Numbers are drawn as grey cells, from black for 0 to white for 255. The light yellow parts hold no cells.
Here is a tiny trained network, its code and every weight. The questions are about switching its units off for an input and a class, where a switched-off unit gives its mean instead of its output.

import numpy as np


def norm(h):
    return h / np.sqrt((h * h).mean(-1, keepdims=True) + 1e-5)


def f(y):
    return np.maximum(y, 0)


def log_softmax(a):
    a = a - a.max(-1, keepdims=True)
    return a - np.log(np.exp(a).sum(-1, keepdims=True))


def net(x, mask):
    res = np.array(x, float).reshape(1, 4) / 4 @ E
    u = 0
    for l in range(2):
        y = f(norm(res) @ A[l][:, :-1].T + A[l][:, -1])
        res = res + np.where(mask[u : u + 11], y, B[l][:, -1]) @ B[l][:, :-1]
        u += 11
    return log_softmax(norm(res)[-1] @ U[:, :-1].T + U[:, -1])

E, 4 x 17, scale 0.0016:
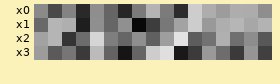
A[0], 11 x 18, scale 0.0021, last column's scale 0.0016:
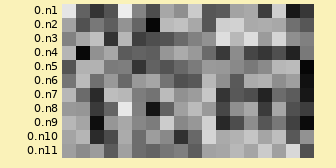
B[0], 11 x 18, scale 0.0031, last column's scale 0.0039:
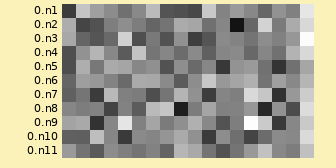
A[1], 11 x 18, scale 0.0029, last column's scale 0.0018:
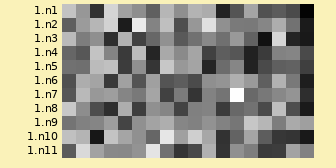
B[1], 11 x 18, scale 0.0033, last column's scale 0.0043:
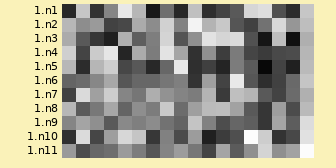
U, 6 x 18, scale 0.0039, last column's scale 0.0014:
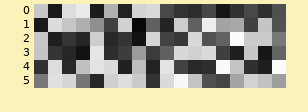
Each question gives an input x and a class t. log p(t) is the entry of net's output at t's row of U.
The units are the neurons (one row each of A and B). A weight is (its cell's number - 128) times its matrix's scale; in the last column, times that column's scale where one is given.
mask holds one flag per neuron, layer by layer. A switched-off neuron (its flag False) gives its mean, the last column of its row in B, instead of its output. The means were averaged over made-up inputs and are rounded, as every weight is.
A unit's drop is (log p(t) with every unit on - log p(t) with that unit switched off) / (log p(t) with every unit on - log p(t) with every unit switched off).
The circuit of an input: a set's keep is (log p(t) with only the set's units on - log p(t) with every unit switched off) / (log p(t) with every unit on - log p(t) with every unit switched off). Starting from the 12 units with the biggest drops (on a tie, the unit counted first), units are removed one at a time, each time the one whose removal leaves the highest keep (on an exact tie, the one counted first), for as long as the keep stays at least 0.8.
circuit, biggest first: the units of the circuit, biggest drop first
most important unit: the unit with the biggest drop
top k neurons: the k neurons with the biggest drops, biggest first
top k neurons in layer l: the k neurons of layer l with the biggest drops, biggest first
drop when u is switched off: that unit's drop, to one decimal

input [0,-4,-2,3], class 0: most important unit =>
0.n4
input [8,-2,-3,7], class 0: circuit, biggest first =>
(1.n4 0.n9)
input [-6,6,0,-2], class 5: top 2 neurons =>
(1.n2 0.n6)
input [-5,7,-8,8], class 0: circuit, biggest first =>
(0.n9 1.n4)
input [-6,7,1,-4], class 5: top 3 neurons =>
(1.n2 0.n6 0.n10)
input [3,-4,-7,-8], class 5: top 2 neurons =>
(0.n10 1.n2)
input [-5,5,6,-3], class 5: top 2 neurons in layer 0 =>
(0.n10 0.n6)
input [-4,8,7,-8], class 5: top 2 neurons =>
(1.n2 0.n10)
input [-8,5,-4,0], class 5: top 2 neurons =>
(0.n3 1.n2)
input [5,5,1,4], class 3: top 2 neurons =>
(0.n8 0.n7)
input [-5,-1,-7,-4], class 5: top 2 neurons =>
(0.n10 1.n2)
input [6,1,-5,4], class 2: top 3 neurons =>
(0.n10 0.n2 0.n3)
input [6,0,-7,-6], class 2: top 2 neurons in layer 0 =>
(0.n1 0.n4)
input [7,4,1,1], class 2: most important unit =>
0.n2
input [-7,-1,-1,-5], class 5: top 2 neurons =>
(1.n2 0.n6)
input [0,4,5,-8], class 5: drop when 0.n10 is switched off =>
0.1
